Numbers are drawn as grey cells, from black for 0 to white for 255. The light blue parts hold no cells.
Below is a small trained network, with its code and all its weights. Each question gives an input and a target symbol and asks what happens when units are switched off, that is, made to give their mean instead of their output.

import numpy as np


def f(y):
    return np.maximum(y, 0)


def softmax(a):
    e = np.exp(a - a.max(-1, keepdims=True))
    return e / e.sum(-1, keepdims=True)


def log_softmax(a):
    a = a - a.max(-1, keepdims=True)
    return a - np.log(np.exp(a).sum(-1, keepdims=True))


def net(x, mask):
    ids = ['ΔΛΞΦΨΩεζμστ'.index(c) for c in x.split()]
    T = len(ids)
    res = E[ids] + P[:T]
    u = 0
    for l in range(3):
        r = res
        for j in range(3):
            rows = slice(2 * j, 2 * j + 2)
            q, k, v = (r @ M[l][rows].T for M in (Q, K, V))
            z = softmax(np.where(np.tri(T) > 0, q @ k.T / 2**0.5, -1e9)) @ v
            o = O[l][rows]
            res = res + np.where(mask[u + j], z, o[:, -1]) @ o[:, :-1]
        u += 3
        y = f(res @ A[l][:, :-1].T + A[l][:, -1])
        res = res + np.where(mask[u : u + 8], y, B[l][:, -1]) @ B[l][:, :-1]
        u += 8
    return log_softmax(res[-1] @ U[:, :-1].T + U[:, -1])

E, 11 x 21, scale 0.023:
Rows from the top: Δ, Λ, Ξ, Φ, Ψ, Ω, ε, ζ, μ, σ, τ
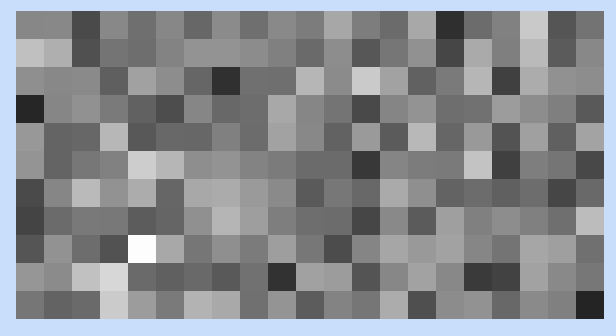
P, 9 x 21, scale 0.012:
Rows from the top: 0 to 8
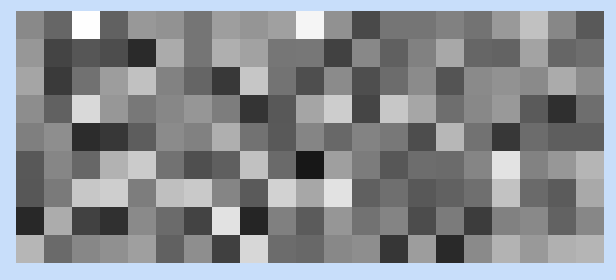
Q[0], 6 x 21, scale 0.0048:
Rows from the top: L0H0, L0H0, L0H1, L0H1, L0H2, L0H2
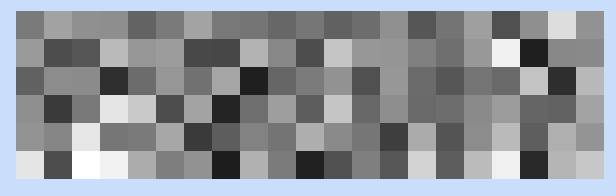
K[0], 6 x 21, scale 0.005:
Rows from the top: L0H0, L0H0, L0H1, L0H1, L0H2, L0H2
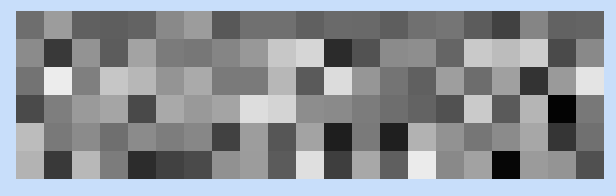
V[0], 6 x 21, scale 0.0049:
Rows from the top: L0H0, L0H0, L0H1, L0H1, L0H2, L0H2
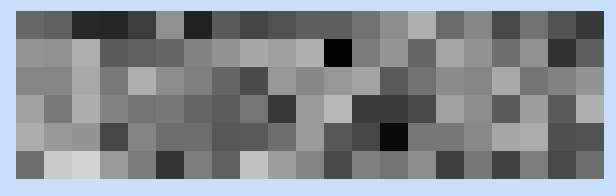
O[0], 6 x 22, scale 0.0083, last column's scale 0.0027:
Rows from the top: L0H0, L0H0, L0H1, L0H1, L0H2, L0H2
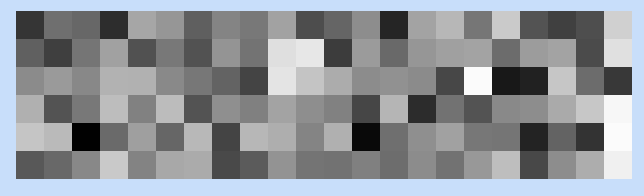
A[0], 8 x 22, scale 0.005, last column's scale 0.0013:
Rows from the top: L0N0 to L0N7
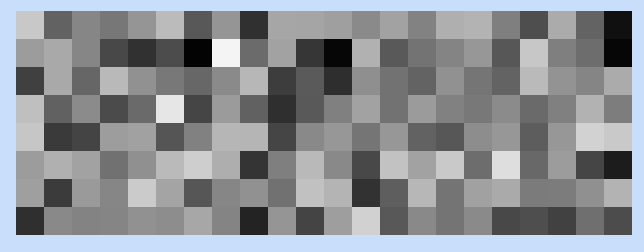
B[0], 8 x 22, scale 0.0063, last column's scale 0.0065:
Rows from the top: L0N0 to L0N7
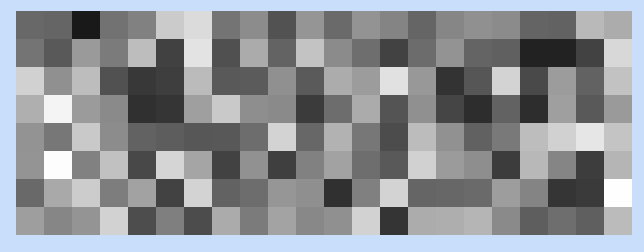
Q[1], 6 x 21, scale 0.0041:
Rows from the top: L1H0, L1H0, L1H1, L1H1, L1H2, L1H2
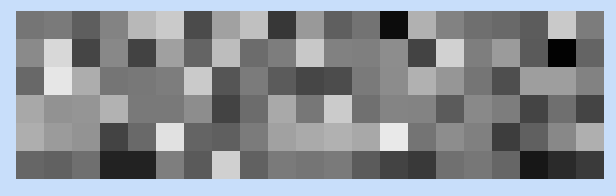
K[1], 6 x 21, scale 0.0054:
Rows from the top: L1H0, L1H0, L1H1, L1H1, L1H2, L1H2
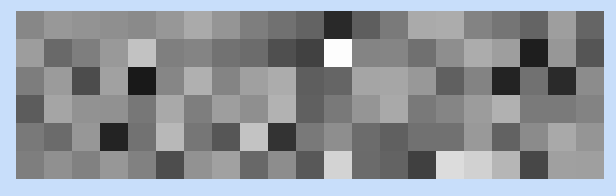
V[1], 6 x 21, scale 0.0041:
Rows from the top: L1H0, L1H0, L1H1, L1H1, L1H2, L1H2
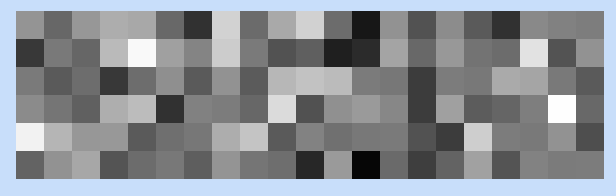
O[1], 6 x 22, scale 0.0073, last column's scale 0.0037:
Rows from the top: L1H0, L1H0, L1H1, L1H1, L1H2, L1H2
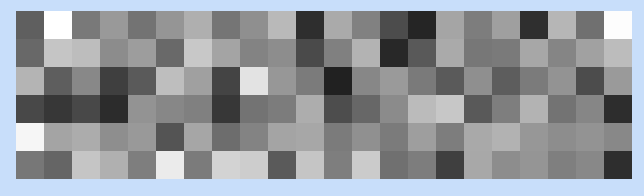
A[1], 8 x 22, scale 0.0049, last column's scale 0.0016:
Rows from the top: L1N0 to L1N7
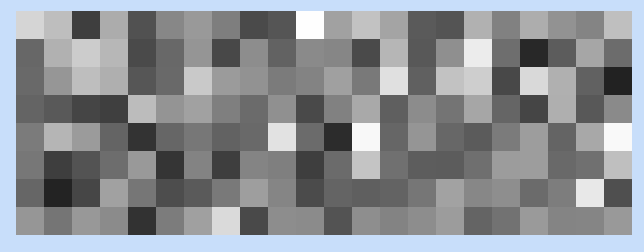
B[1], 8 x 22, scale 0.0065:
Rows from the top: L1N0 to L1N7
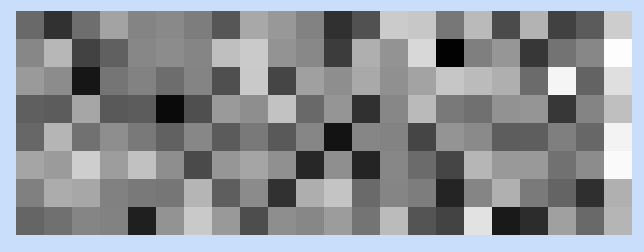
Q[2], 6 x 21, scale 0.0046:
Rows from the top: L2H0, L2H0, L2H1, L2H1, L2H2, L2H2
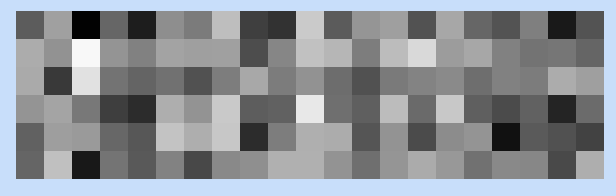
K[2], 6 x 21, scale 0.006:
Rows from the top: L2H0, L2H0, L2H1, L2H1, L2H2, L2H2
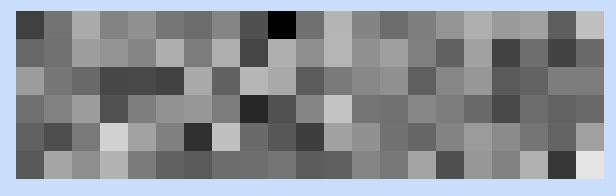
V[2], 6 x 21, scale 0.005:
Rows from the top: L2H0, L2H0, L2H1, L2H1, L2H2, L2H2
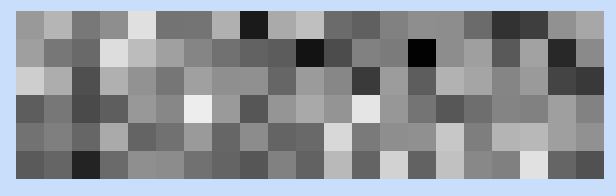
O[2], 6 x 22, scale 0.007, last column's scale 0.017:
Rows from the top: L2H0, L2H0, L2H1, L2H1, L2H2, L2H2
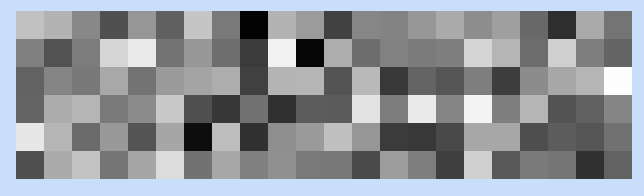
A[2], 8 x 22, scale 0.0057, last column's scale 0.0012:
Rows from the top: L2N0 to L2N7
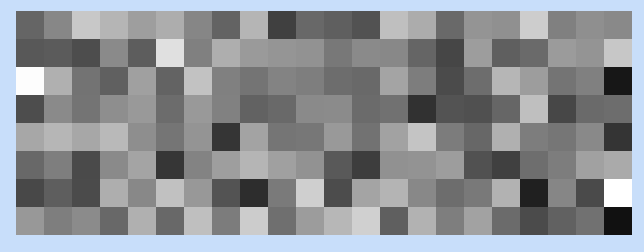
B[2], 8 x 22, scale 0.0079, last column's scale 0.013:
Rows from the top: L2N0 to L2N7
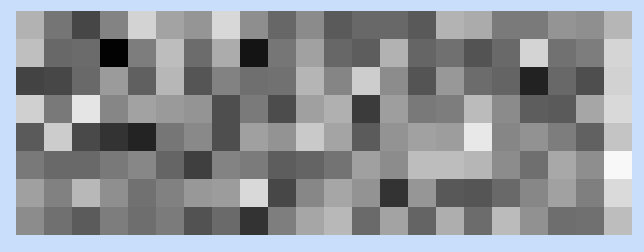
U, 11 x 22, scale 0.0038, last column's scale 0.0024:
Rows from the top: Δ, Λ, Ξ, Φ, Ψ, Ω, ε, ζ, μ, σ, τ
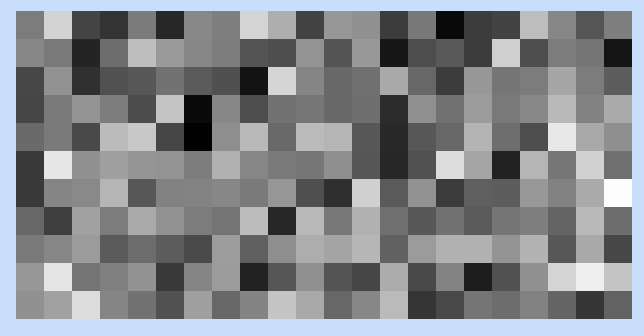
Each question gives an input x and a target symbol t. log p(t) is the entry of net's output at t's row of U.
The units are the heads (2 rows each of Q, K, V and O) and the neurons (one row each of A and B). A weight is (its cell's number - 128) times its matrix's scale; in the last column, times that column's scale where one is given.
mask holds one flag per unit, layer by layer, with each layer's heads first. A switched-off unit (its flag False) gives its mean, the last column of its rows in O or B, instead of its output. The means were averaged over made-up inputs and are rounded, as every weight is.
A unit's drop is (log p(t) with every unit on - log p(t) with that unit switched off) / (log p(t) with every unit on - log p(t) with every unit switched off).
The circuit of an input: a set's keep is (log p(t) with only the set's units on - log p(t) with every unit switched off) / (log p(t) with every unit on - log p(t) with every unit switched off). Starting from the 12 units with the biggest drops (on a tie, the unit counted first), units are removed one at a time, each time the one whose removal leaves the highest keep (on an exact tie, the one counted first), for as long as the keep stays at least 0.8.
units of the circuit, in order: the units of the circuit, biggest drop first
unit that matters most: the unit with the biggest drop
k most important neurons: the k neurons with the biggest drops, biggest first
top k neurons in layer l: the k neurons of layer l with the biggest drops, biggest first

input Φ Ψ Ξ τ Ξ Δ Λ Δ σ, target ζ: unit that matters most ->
L2H0
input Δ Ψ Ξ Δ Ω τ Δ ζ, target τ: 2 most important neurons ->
(L0N1, L1N7)
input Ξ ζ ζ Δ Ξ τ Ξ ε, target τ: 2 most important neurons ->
(L0N1, L2N5)
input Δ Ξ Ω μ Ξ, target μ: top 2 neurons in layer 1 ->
(L1N3, L1N0)
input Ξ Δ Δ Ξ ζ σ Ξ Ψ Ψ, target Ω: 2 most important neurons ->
(L2N0, L1N1)
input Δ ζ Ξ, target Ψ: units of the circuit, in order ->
(L2H1, L2N1, L2H0)
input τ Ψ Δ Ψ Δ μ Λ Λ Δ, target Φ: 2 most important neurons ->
(L1N2, L1N5)
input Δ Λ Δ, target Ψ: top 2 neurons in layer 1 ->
(L1N5, L1N7)
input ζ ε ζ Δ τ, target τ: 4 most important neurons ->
(L0N2, L0N1, L1N1, L2N5)
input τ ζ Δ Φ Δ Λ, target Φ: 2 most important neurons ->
(L1N2, L0N5)
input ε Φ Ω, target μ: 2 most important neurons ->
(L1N1, L1N2)
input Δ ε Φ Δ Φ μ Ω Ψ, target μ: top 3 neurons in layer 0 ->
(L0N1, L0N6, L0N7)
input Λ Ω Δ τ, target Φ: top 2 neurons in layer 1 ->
(L1N2, L1N7)
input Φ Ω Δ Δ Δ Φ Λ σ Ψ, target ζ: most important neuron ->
(L1N1)
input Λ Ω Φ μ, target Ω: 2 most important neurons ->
(L0N5, L0N2)
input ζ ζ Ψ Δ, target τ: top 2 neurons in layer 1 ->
(L1N1, L1N2)
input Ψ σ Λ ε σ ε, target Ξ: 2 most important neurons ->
(L2N4, L1N1)
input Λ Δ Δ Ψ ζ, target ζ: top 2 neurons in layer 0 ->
(L0N1, L0N6)
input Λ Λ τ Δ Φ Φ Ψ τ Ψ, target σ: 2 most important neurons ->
(L1N0, L0N5)
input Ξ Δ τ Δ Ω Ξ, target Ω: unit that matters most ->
L2H2
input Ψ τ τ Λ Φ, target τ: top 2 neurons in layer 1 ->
(L1N2, L1N1)
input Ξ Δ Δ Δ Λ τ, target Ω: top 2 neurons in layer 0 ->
(L0N0, L0N6)
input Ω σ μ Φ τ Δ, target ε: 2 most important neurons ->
(L1N2, L1N1)
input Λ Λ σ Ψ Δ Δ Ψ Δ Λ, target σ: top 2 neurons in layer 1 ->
(L1N0, L1N2)
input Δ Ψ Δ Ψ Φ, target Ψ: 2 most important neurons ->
(L2N5, L2N1)
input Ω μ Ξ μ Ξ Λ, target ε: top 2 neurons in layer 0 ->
(L0N6, L0N5)
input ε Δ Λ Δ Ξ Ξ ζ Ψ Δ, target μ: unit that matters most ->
L0H0
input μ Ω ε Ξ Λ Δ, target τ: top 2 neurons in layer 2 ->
(L2N5, L2N3)
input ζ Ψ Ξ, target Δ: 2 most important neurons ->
(L1N2, L0N1)
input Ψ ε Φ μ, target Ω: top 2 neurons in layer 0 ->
(L0N5, L0N2)
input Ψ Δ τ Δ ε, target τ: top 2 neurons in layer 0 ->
(L0N2, L0N1)
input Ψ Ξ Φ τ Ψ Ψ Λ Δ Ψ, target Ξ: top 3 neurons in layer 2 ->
(L2N4, L2N6, L2N2)
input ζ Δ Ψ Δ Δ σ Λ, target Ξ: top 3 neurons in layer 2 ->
(L2N6, L2N4, L2N2)
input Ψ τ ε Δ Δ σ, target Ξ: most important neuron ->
(L2N4)
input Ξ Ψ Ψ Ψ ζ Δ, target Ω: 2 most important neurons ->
(L2N0, L1N1)
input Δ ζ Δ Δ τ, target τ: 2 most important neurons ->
(L0N2, L0N1)
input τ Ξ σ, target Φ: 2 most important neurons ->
(L1N2, L0N1)
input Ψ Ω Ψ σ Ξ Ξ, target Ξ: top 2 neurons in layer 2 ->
(L2N6, L2N4)
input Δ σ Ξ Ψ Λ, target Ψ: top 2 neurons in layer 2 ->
(L2N5, L2N1)
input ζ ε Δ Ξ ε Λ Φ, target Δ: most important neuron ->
(L2N6)
